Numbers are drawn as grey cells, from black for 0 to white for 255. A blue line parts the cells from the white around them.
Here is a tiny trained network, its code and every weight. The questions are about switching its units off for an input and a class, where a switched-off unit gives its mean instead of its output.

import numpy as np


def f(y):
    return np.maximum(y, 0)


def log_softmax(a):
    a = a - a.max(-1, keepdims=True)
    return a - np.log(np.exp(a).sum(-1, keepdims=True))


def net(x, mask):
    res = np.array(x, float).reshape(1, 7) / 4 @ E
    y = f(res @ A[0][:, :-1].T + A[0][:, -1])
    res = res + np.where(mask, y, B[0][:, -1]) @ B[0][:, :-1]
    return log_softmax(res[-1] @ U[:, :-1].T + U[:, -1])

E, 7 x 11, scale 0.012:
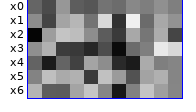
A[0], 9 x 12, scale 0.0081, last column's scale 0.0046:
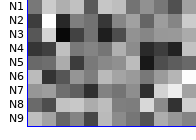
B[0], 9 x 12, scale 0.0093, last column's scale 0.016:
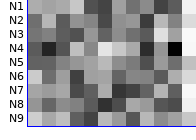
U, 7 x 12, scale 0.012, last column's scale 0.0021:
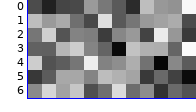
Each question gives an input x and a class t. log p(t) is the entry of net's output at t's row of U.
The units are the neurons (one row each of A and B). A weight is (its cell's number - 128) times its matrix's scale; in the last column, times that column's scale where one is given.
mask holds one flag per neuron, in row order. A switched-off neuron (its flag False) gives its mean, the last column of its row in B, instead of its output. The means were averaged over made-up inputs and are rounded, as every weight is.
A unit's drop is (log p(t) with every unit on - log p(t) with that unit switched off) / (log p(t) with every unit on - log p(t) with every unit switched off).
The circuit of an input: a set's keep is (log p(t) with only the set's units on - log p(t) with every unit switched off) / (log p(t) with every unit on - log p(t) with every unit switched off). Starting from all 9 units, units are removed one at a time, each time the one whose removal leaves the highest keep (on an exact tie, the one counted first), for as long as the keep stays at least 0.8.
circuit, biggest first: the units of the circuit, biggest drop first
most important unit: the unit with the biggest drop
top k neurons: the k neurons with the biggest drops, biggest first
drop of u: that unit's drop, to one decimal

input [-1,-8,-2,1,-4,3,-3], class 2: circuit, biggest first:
[N2]
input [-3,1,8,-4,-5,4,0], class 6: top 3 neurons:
[N1 N8 N3]
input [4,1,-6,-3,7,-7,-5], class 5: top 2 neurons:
[N4 N5]
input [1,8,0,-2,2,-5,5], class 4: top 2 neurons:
[N6 N7]
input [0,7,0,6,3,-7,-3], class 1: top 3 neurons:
[N7 N2 N6]
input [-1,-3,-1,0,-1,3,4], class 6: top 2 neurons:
[N7 N3]
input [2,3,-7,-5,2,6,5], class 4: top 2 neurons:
[N7 N8]
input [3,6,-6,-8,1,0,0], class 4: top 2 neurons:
[N6 N8]
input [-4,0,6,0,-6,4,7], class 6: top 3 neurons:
[N1 N7 N3]
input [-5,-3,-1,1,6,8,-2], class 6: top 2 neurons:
[N7 N6]
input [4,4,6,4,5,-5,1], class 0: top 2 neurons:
[N1 N3]
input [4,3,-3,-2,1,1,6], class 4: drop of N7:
0.2
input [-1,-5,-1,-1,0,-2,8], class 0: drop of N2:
0.2
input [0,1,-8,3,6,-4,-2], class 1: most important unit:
N6
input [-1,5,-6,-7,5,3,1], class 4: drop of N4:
0.0
